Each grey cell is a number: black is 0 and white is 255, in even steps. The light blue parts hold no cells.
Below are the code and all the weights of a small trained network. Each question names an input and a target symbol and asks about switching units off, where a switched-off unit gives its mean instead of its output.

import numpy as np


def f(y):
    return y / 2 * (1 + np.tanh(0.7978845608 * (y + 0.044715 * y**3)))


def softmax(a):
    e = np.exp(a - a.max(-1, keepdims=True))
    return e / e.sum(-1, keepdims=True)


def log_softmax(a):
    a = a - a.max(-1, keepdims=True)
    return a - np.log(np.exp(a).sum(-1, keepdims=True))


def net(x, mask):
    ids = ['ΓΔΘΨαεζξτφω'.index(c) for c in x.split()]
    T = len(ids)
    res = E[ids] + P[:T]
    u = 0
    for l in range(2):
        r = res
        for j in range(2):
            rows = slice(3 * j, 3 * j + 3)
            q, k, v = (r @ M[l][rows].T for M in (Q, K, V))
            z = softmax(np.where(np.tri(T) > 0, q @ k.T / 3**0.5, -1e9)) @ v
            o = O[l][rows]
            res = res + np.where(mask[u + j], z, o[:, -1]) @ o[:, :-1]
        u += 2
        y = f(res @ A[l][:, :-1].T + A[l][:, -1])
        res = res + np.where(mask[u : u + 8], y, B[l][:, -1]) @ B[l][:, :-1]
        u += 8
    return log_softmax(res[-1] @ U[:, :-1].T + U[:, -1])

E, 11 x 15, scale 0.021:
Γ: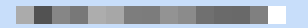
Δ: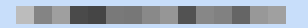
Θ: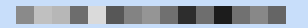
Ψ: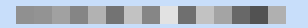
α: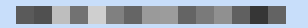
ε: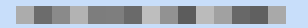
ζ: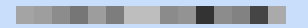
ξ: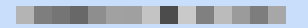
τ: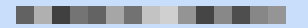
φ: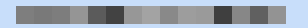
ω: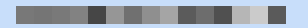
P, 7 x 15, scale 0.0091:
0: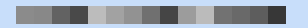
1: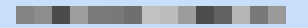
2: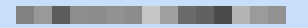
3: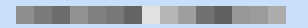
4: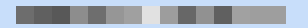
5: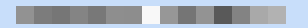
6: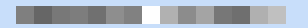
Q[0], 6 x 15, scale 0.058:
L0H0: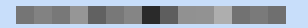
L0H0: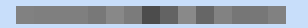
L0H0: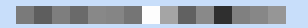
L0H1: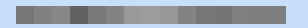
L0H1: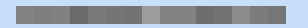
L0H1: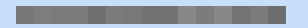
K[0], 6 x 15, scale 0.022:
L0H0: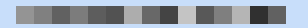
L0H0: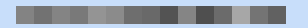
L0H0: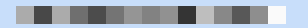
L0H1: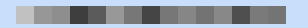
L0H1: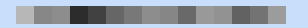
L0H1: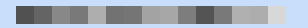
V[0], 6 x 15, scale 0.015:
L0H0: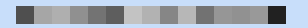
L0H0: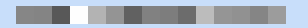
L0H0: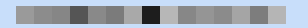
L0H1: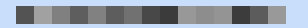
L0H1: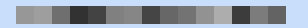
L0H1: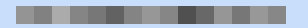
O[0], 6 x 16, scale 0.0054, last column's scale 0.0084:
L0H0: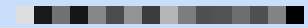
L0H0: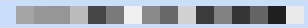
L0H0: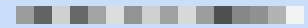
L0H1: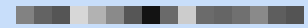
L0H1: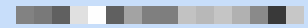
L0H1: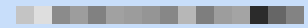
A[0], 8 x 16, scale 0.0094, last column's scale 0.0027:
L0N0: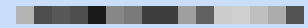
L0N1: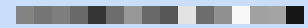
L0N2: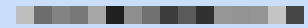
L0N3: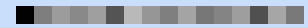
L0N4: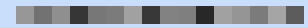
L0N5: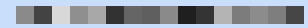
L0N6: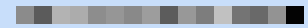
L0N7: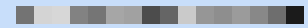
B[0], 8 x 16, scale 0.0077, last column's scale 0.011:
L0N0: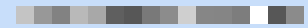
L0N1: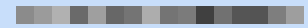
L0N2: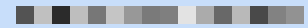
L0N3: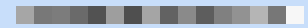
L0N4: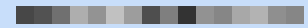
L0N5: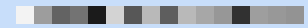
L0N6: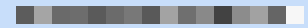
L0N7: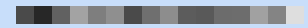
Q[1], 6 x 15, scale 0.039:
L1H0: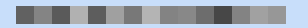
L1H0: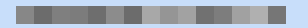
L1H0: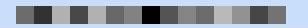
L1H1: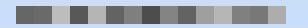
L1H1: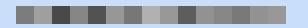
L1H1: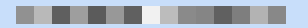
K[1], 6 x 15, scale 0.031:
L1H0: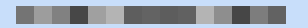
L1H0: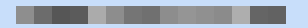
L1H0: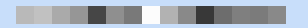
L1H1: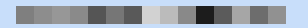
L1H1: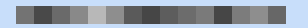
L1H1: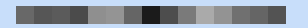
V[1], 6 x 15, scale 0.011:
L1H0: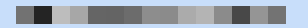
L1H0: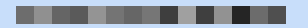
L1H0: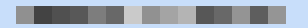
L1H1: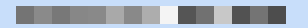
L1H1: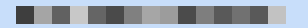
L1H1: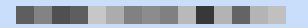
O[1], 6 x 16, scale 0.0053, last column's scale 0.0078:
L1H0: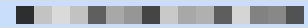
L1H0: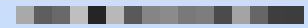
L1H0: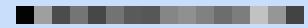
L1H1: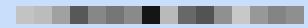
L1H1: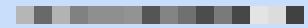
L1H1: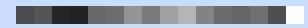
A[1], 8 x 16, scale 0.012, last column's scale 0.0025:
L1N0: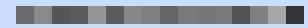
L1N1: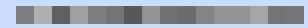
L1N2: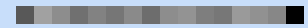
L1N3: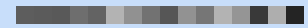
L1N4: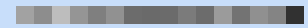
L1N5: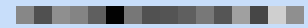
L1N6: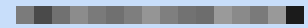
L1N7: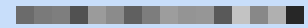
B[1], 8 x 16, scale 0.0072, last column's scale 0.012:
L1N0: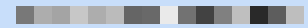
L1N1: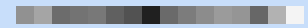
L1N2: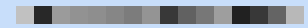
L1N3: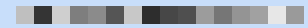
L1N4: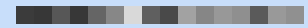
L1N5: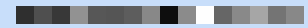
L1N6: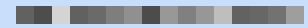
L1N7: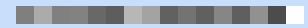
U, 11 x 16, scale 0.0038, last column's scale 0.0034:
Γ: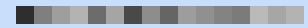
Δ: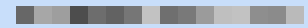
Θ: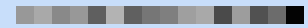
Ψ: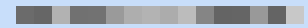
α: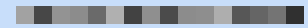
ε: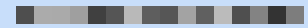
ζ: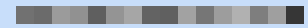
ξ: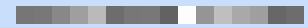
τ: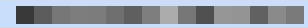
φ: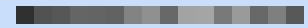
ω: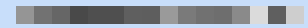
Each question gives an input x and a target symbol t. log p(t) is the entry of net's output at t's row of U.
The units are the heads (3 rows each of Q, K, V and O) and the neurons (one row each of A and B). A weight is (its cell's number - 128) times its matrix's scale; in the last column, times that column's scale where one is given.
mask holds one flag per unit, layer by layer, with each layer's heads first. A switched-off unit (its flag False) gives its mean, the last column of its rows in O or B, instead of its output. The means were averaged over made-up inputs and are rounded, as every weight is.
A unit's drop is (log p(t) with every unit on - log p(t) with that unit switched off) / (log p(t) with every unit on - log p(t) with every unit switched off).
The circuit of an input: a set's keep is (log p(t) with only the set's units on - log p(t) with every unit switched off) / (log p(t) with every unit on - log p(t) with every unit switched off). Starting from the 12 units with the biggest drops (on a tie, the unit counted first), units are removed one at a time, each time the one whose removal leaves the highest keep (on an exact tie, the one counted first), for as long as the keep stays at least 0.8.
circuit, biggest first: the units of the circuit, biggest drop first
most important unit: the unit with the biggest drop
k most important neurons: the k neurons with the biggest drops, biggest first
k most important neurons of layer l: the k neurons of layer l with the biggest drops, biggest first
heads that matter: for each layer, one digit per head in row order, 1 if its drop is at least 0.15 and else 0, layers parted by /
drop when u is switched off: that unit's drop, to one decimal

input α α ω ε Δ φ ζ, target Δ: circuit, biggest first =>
L0H0, L0H1
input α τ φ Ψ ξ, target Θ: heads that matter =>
10 / 11
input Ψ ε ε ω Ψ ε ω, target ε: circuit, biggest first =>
L0H0
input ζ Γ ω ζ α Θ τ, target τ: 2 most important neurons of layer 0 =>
L0N2, L0N4
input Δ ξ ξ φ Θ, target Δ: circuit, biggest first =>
L0H0, L1H0
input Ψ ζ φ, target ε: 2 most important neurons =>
L1N7, L1N2
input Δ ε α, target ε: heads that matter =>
10 / 00
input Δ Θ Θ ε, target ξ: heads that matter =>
01 / 10
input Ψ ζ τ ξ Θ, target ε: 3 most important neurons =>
L1N7, L1N2, L0N7
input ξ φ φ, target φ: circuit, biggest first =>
L0H0, L1H1, L1N5
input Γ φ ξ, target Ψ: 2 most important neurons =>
L1N1, L0N1
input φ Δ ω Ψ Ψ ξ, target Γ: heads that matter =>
00 / 11
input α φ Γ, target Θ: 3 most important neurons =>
L0N5, L0N6, L1N1
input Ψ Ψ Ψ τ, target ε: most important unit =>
L1H0
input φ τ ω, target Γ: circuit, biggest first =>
L1H1, L1H0
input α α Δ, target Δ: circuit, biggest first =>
L0H0, L0H1
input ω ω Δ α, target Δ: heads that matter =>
11 / 00
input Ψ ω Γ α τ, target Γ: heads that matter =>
10 / 00
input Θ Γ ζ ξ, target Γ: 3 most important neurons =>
L0N6, L0N7, L1N2
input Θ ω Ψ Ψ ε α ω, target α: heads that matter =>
11 / 11
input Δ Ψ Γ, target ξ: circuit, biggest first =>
L0H1
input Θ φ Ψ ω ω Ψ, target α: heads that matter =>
11 / 11
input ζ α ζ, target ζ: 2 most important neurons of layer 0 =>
L0N2, L0N6
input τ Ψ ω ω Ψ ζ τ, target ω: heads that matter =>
00 / 11
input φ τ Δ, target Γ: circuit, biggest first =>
L1H1, L0H0
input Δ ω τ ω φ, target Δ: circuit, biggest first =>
L0H0, L1H0
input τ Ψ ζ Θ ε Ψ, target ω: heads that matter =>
10 / 11
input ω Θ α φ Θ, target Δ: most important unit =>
L0H1
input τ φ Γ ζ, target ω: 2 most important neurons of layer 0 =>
L0N6, L0N3
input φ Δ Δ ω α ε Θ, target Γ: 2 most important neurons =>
L0N7, L1N7
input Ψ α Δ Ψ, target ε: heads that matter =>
10 / 11
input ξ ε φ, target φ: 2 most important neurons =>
L0N0, L1N7
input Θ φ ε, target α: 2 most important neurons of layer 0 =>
L0N2, L0N7
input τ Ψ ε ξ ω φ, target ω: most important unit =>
L1H1
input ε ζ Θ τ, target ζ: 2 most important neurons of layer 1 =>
L1N4, L1N7
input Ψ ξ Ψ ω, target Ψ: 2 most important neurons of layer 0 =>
L0N6, L0N1
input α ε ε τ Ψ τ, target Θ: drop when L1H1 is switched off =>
0.3
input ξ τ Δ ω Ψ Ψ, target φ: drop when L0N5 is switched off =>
0.0
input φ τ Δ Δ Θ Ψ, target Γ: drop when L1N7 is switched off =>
0.1
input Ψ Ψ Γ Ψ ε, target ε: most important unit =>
L0H0
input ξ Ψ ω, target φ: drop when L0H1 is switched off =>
0.2
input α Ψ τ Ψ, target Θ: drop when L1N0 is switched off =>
-0.1
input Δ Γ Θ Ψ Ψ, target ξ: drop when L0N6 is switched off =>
-0.2
